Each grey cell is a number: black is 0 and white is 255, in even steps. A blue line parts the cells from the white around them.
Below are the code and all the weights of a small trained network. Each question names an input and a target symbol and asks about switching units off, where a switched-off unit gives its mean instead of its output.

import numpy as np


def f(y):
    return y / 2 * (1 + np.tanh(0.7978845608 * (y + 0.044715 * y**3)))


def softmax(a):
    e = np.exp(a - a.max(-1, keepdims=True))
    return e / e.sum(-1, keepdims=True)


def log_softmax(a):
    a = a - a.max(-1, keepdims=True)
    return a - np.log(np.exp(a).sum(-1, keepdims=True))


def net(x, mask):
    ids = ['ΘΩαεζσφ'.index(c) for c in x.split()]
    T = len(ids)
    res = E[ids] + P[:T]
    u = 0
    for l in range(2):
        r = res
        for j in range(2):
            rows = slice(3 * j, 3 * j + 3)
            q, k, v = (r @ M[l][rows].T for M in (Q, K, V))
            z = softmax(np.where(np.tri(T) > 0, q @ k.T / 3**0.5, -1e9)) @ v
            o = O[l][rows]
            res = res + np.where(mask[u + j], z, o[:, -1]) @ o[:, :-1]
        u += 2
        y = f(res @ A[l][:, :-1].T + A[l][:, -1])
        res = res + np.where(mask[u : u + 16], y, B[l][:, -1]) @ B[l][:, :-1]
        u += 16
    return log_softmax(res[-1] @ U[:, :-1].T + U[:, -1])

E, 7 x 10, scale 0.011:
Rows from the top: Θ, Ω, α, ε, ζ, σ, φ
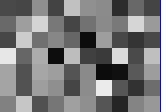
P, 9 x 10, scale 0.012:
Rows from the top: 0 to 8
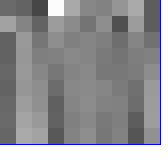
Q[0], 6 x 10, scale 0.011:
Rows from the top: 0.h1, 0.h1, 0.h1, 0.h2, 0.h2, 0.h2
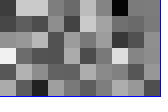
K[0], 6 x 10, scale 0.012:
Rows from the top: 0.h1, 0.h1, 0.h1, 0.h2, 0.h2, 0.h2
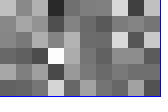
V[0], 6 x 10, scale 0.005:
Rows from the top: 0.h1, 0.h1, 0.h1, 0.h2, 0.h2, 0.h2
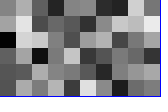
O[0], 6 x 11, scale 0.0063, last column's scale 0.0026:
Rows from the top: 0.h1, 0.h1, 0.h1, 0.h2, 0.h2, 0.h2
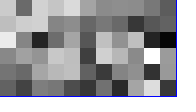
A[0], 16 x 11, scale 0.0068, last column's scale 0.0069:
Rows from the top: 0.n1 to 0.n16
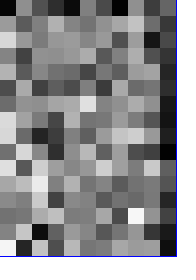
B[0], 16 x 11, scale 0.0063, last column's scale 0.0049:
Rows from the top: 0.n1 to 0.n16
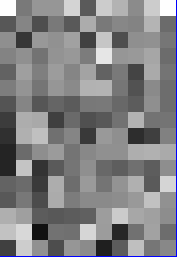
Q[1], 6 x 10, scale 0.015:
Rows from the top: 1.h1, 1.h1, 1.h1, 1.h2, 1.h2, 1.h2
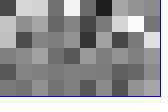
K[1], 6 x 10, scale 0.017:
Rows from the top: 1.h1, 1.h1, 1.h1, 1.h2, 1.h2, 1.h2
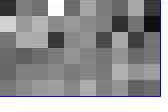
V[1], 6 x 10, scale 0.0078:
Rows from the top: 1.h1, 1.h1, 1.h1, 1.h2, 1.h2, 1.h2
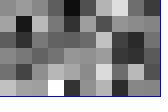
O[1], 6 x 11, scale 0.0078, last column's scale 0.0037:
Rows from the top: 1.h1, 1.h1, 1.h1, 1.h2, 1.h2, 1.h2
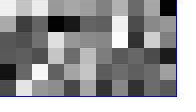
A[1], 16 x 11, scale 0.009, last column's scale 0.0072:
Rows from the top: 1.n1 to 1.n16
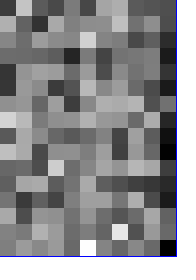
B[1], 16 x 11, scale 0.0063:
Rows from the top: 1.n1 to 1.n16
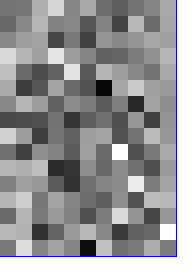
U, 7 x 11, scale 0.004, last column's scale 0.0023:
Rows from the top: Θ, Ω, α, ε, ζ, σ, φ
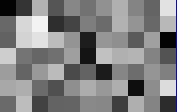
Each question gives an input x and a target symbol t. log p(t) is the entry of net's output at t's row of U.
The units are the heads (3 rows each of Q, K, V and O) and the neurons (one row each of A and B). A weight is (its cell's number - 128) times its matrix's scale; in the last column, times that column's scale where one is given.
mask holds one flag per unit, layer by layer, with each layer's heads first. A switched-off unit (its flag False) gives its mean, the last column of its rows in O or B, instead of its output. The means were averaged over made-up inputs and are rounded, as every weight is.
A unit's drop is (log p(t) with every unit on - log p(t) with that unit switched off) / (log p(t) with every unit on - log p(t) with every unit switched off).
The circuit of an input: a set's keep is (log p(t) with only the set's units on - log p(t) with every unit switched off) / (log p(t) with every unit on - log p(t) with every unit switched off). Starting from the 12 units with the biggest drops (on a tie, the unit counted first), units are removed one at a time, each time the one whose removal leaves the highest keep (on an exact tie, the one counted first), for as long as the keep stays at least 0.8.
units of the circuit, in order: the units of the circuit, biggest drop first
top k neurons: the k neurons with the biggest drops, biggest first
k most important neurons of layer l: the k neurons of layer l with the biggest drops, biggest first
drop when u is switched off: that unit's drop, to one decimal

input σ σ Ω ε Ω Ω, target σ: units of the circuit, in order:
[1.h1, 1.n15, 0.h2]
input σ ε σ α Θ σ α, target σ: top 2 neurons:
[1.n15, 1.n5]
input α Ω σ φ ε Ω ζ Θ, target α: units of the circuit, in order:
[1.h1, 0.h1]
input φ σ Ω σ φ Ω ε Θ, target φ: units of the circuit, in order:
[1.h1]
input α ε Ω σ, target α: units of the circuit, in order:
[0.h2, 1.h1, 0.h1]
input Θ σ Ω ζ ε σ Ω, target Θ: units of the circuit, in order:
[1.h2, 0.h1, 1.h1]
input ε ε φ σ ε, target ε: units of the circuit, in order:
[1.h2, 0.h2, 0.h1]
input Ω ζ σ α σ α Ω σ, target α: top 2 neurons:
[0.n1, 1.n16]
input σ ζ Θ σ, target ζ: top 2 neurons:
[0.n1, 1.n6]
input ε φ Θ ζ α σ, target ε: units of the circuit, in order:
[1.h2, 0.h2, 0.h1, 0.n1]
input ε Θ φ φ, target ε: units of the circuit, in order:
[1.h2, 0.n1, 0.h2, 0.h1]
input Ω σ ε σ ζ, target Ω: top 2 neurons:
[0.n14, 1.n12]
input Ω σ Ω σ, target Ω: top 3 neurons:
[0.n14, 0.n1, 1.n12]
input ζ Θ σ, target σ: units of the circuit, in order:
[1.h1, 1.h2, 1.n15]
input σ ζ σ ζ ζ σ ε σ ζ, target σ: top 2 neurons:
[1.n15, 0.n6]
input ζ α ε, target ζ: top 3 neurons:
[1.n4, 0.n1, 0.n16]
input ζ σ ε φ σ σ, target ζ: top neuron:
[1.n6]
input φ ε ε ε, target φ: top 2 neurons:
[0.n11, 1.n9]
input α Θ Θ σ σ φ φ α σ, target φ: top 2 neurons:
[0.n1, 1.n9]
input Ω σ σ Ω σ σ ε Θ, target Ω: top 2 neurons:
[0.n14, 1.n12]
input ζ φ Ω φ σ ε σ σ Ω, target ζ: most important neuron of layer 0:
[0.n12]
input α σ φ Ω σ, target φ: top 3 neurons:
[0.n1, 1.n9, 1.n12]
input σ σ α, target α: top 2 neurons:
[0.n1, 1.n15]
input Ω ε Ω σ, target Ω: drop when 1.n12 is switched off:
0.2
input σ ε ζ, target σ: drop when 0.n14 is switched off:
0.1
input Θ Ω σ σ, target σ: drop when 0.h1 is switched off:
0.0
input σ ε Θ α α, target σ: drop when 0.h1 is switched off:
0.4
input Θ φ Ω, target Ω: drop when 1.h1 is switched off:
0.6
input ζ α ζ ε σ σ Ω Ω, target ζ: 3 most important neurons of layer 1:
[1.n6, 1.n4, 1.n1]
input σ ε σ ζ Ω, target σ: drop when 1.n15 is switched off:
0.4
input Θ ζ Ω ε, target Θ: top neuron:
[0.n1]
